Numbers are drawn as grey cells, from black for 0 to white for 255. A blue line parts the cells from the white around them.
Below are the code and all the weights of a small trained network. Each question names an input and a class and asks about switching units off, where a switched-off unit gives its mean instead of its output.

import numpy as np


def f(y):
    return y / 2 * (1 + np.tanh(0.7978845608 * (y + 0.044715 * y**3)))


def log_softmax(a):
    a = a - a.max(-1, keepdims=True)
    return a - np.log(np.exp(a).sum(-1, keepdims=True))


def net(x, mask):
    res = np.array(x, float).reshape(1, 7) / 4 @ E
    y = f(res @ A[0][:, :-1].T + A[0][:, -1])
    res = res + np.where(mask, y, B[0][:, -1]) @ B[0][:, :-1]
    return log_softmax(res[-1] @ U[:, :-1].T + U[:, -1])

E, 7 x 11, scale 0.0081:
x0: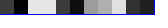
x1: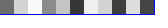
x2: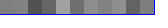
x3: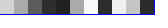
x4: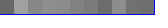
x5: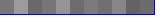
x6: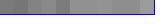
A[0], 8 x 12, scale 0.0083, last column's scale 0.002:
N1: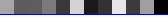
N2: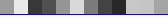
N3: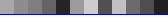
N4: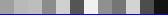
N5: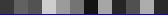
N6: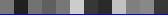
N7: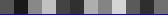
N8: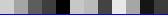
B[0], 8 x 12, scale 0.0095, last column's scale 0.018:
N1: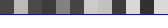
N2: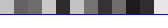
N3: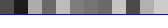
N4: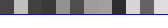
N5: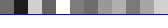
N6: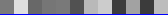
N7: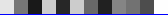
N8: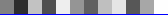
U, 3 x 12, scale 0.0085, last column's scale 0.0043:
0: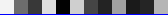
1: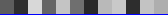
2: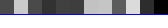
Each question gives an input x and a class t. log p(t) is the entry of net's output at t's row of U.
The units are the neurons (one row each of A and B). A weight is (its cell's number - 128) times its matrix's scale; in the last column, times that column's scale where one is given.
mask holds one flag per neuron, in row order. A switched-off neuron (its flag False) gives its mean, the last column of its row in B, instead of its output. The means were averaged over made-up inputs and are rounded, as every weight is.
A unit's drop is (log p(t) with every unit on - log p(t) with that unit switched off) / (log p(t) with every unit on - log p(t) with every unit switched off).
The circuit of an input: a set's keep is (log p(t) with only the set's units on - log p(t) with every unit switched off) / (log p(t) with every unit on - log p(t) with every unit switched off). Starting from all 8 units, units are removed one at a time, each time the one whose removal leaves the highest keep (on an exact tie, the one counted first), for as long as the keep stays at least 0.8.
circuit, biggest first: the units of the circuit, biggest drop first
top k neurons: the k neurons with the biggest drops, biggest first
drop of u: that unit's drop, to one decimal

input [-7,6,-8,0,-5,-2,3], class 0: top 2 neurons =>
N2, N1
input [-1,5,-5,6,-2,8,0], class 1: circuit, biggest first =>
N8
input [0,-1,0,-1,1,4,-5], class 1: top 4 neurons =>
N7, N2, N4, N1
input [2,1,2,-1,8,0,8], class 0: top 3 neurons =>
N8, N1, N4
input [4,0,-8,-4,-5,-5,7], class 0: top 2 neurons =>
N8, N7
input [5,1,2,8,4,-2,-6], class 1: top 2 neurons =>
N8, N3
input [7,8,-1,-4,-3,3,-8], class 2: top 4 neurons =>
N4, N2, N3, N8
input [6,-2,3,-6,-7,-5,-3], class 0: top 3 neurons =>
N7, N8, N3
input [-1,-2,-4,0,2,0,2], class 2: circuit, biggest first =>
N7, N8
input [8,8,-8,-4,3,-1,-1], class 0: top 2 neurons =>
N7, N1
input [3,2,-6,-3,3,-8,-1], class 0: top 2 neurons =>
N8, N3
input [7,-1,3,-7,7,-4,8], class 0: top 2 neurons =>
N7, N8
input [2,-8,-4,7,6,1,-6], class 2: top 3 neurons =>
N1, N6, N5
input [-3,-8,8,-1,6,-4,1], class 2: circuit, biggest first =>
N1
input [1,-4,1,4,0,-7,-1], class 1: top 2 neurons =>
N8, N4
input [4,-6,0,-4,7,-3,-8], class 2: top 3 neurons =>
N1, N2, N8
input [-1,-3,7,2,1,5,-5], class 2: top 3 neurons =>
N7, N5, N1
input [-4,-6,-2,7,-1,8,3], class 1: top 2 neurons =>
N8, N3
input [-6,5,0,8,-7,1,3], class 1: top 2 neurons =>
N8, N7
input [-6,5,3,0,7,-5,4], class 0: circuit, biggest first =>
N2
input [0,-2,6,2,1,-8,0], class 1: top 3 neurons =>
N4, N7, N2
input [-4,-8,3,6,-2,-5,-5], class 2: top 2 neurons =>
N1, N6
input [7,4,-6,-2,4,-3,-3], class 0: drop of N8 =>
0.0
